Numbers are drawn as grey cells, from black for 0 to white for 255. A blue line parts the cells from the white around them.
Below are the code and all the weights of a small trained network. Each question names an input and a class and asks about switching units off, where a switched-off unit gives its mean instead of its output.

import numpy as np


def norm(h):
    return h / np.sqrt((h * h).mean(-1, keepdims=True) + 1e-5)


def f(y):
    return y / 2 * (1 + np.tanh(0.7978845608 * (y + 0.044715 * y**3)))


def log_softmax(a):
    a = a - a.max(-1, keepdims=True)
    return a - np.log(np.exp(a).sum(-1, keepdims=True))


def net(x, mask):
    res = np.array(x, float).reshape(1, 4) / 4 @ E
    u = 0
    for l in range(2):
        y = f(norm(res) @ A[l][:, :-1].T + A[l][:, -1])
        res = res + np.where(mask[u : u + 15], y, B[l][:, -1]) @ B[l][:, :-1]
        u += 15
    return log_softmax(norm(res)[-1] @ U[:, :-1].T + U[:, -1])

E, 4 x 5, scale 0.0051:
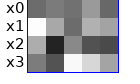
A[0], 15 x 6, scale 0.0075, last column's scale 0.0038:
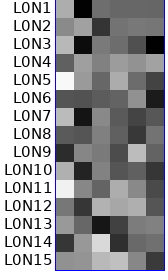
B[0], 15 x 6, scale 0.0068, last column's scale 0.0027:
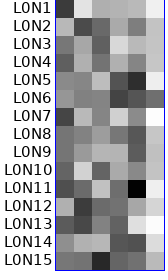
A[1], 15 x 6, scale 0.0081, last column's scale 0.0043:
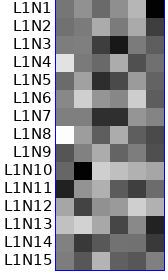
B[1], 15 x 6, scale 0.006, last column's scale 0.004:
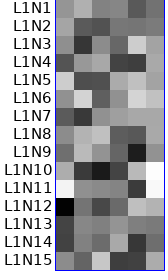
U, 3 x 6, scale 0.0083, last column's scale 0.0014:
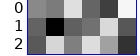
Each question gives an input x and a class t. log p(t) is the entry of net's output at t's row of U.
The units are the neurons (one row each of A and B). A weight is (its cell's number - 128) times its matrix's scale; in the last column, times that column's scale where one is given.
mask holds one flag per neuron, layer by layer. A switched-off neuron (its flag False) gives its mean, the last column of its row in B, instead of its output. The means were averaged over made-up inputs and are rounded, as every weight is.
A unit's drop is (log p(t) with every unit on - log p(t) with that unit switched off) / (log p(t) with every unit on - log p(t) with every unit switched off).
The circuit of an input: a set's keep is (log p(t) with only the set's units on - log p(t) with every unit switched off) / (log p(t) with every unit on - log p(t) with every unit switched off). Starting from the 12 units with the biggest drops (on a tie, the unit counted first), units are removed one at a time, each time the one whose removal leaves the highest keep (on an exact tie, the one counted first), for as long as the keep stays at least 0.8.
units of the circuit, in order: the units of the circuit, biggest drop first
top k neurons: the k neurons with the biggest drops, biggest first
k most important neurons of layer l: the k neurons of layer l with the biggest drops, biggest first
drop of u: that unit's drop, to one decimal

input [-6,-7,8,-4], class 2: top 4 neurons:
(L0N1, L0N7, L0N10, L0N3)
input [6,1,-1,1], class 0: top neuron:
(L0N13)
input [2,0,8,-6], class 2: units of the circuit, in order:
(L0N1, L0N7)
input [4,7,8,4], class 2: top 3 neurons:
(L0N1, L0N7, L0N3)
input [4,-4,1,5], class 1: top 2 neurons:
(L1N10, L0N12)
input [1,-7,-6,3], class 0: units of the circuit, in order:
(L0N1, L1N11)
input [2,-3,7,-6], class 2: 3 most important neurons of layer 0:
(L0N1, L0N7, L0N10)
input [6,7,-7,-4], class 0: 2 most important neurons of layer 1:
(L1N8, L1N4)
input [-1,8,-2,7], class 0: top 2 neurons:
(L0N13, L0N5)
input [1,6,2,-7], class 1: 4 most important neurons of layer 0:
(L0N13, L0N9, L0N14, L0N8)
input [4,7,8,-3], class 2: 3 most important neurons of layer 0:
(L0N1, L0N7, L0N3)
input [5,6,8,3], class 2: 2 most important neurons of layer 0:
(L0N1, L0N3)
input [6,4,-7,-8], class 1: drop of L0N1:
0.2
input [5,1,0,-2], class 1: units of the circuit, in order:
(L0N13)
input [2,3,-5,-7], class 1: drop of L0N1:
0.1
